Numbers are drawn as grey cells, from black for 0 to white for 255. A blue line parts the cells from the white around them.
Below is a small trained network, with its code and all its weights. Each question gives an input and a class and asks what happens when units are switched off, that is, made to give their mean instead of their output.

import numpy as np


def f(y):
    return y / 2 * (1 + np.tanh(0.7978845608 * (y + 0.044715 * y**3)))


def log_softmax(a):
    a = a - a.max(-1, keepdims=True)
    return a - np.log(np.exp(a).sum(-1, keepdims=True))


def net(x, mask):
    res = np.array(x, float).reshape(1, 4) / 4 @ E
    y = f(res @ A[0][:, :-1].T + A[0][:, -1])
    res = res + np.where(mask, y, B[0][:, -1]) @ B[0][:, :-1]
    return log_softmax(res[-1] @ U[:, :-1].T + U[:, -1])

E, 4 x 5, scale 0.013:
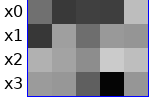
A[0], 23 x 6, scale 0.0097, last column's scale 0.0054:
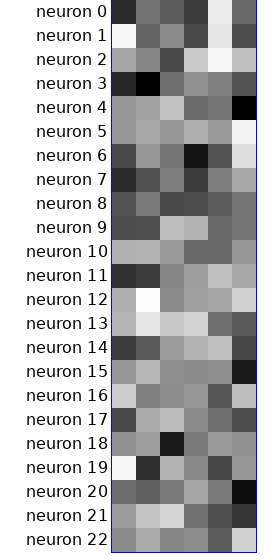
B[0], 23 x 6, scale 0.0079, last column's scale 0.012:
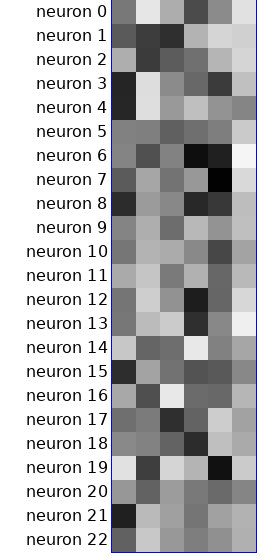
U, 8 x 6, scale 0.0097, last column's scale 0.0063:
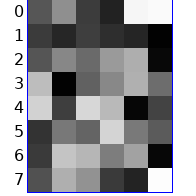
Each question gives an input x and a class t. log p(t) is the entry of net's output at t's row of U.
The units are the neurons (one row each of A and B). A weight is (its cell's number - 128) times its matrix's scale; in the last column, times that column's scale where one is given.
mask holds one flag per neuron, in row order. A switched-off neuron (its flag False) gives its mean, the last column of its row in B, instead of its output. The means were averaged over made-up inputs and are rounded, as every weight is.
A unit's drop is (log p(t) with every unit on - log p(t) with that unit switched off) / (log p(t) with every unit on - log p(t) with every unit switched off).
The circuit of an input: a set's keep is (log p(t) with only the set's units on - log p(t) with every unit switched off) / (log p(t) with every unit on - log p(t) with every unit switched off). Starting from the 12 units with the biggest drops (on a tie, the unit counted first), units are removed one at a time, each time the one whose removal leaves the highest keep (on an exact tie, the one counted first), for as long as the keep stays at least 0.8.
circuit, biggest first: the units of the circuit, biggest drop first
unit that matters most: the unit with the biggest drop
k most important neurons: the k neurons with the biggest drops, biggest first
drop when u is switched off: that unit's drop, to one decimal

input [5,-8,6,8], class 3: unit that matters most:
neuron 19
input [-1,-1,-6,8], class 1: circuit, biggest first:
[neuron 6; neuron 13]
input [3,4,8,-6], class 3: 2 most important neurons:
[neuron 2; neuron 14]
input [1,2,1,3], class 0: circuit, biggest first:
[neuron 19; neuron 3]
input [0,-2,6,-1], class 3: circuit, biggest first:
[neuron 2; neuron 0; neuron 3]
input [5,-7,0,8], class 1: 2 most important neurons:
[neuron 6; neuron 1]
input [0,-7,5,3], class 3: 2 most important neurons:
[neuron 1; neuron 7]
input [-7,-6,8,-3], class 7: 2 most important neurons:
[neuron 13; neuron 12]
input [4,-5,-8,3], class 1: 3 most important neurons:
[neuron 6; neuron 13; neuron 12]
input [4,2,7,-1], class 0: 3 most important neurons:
[neuron 19; neuron 12; neuron 16]
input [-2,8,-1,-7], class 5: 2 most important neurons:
[neuron 14; neuron 0]
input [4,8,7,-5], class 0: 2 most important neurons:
[neuron 2; neuron 19]
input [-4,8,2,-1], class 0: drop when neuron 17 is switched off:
0.2
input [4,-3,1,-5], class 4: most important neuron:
[neuron 1]
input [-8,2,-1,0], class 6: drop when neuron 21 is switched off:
0.2
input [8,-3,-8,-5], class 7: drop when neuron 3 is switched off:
0.1
